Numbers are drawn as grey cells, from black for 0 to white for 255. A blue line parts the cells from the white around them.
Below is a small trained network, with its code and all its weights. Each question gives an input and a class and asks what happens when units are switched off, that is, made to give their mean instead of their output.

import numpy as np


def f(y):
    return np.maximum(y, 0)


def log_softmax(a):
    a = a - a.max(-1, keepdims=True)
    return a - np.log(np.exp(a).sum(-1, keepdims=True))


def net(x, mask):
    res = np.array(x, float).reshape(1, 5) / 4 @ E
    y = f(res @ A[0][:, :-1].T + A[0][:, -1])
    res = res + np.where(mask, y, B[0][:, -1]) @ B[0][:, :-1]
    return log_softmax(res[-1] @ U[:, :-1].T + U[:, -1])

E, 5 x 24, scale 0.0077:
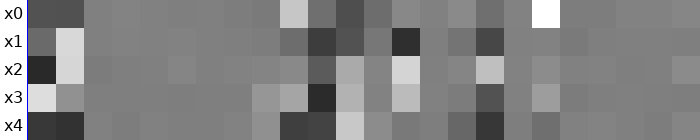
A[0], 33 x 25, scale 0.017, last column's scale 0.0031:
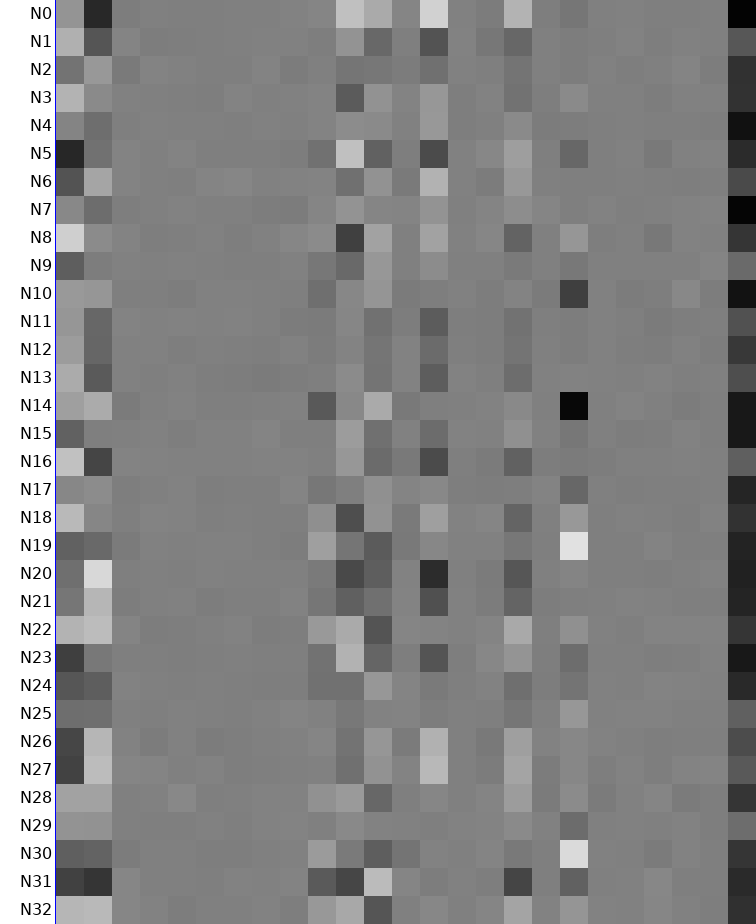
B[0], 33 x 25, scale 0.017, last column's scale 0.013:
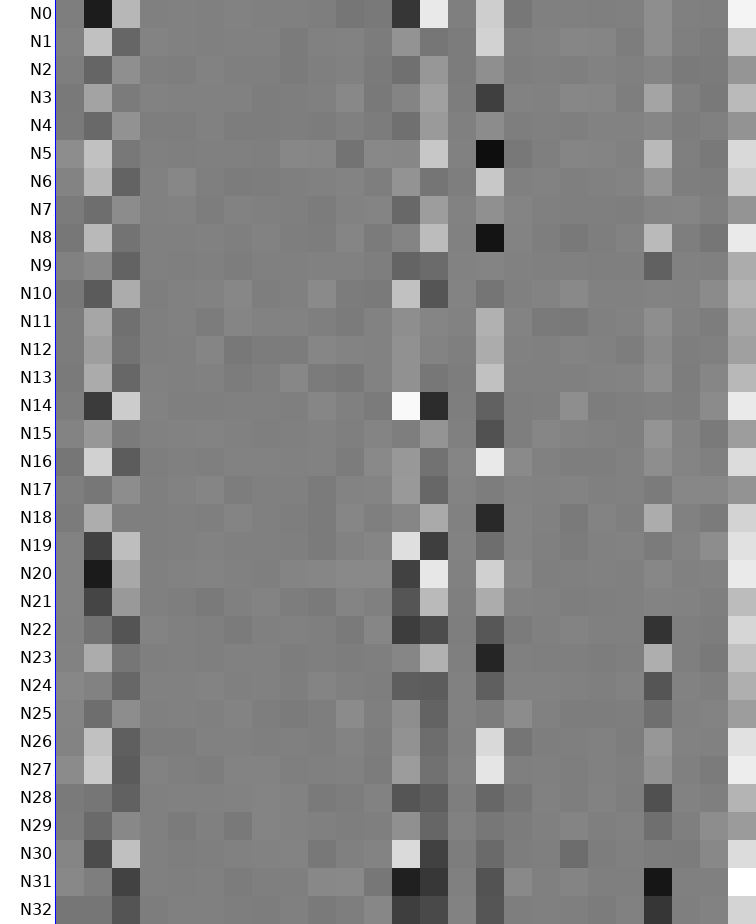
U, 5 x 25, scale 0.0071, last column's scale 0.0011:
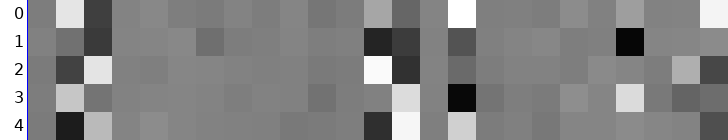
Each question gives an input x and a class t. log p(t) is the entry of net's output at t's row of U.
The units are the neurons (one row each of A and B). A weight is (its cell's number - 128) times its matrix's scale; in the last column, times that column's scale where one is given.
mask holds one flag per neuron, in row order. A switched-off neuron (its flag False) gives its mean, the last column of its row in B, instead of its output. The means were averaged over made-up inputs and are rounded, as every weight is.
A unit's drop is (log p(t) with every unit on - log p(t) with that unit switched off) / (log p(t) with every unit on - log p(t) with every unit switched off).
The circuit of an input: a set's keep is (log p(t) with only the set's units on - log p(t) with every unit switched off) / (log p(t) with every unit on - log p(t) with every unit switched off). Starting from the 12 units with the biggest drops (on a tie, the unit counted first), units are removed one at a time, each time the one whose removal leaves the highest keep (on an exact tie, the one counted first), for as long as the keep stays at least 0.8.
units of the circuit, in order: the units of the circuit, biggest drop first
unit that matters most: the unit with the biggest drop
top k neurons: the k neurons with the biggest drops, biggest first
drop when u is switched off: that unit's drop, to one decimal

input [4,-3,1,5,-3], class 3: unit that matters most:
N14
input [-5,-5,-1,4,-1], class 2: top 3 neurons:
[N14 N20 N10]
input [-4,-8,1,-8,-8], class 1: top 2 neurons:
[N22 N32]
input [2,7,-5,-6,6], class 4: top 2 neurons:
[N20 N21]
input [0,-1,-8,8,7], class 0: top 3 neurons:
[N16 N1 N13]
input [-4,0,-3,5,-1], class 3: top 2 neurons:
[N8 N19]
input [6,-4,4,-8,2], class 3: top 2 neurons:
[N5 N23]
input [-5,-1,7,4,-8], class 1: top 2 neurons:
[N22 N32]
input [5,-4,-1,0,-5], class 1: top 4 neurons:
[N14 N32 N22 N28]
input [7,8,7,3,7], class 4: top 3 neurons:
[N20 N21 N16]
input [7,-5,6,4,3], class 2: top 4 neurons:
[N19 N30 N16 N1]
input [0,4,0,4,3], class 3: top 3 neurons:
[N0 N8 N18]
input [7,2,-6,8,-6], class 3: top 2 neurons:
[N8 N18]
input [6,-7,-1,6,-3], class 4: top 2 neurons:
[N0 N14]
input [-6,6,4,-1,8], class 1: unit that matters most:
N31
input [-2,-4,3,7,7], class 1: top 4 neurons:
[N31 N5 N23 N9]
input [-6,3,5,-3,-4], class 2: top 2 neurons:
[N14 N16]
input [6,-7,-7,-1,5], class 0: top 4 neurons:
[N16 N20 N1 N13]
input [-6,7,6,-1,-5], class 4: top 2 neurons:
[N20 N21]
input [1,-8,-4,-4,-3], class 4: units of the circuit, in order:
[N0]
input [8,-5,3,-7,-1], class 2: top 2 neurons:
[N19 N30]
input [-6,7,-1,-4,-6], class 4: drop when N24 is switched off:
0.1
